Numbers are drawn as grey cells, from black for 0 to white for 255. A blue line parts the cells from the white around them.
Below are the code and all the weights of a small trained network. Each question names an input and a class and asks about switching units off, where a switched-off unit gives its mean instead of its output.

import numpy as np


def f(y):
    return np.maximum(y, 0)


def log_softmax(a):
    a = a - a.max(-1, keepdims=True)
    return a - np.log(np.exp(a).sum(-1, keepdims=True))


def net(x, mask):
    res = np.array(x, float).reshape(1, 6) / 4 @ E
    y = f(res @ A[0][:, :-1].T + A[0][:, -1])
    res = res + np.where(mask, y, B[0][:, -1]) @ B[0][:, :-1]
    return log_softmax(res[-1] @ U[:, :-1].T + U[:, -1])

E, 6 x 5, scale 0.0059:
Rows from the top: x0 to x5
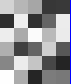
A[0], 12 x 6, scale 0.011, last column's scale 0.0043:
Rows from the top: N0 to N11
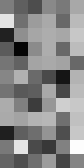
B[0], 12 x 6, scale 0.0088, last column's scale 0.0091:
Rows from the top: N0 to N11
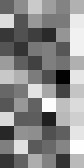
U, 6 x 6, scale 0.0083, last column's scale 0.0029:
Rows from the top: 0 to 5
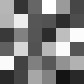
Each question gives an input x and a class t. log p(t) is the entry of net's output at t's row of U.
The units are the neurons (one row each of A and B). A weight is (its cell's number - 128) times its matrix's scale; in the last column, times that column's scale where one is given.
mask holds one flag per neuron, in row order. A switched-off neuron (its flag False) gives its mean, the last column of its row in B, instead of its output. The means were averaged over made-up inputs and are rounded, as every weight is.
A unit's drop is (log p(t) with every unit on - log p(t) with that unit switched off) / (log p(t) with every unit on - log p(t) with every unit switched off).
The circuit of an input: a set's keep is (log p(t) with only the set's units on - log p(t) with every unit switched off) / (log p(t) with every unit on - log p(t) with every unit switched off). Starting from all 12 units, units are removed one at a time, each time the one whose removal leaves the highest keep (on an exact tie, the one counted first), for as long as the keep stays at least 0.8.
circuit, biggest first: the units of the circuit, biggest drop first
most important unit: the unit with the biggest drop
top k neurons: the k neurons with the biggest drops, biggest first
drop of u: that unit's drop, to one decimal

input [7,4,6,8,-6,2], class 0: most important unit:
N7
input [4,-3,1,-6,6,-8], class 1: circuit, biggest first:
[N5, N3]
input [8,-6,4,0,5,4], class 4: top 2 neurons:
[N1, N8]
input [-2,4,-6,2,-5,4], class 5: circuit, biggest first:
[N6, N8]
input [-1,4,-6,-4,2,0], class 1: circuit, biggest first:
[N5, N10]
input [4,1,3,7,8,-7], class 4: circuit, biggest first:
[N8, N9]
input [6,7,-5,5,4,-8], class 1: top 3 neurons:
[N5, N10, N3]
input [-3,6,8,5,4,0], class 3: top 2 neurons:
[N7, N5]
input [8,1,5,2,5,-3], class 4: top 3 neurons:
[N8, N1, N9]
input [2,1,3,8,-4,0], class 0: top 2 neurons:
[N7, N5]
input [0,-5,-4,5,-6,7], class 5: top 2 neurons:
[N11, N6]
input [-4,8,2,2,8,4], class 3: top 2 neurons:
[N7, N1]
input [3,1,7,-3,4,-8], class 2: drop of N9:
-0.1
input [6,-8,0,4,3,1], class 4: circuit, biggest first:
[N1]
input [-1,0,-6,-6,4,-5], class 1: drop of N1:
-0.1
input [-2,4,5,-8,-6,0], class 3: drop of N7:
0.4
